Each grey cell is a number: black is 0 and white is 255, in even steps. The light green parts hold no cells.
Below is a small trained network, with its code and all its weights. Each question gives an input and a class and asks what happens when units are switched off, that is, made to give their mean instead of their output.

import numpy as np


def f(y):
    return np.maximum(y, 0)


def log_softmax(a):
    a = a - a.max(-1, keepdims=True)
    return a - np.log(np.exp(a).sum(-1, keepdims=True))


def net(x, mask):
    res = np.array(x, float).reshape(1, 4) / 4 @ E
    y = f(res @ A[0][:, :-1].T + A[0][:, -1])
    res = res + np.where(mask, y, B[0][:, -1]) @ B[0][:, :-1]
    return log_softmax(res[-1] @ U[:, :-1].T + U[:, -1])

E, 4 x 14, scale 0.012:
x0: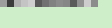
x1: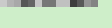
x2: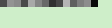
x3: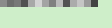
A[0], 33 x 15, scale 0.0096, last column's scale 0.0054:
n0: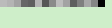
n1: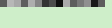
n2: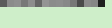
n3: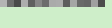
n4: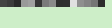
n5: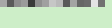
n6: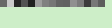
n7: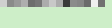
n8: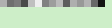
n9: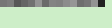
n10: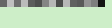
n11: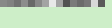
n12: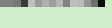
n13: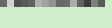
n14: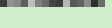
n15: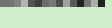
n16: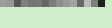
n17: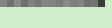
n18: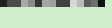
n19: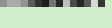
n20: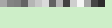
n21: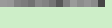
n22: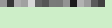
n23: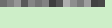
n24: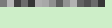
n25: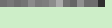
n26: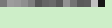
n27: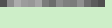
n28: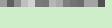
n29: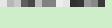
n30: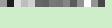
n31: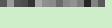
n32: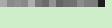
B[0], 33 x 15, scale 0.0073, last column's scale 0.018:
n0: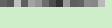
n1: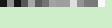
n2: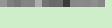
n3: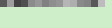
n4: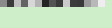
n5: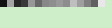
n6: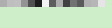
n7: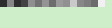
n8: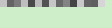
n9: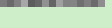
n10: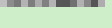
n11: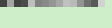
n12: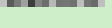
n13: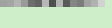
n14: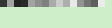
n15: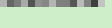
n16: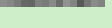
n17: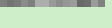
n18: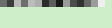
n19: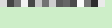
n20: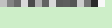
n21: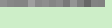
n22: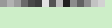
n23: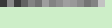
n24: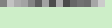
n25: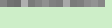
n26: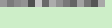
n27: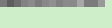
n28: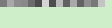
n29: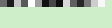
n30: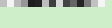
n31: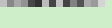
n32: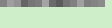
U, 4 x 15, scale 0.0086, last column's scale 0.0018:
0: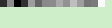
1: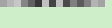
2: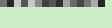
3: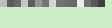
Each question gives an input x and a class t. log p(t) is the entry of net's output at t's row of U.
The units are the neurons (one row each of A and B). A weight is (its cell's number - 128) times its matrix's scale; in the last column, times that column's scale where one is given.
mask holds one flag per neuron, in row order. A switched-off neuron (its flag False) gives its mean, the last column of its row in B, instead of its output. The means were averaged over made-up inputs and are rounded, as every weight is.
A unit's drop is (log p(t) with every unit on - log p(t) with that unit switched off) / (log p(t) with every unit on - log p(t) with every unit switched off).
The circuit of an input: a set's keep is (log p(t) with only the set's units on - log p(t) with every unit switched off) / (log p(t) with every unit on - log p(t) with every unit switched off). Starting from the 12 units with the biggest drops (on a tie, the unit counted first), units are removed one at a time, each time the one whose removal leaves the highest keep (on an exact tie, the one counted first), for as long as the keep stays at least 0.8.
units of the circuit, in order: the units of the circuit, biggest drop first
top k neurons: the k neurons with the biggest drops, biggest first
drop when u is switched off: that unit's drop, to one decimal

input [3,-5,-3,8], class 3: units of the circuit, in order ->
(n20)
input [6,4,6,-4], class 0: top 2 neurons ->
(n1; n14)
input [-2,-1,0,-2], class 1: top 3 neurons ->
(n20; n8; n29)
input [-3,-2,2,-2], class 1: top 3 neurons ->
(n29; n5; n7)
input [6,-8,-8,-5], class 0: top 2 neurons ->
(n7; n5)
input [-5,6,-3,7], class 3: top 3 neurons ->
(n20; n8; n4)
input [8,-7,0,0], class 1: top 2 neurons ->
(n30; n22)
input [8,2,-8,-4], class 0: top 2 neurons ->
(n7; n5)
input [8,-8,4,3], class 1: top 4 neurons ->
(n30; n22; n29; n28)
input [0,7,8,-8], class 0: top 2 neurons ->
(n1; n14)
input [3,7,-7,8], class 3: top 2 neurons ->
(n8; n20)
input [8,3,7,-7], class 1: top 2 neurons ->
(n30; n22)
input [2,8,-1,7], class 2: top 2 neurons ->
(n29; n0)
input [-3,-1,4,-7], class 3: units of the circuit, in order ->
(n19)
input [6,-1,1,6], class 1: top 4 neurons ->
(n30; n22; n19; n28)
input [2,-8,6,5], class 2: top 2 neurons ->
(n4; n18)
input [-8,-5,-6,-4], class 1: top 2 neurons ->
(n6; n31)
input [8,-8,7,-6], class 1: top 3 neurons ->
(n30; n22; n29)
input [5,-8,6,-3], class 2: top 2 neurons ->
(n4; n18)
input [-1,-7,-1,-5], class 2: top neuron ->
(n4)
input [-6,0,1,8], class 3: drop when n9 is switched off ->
0.0
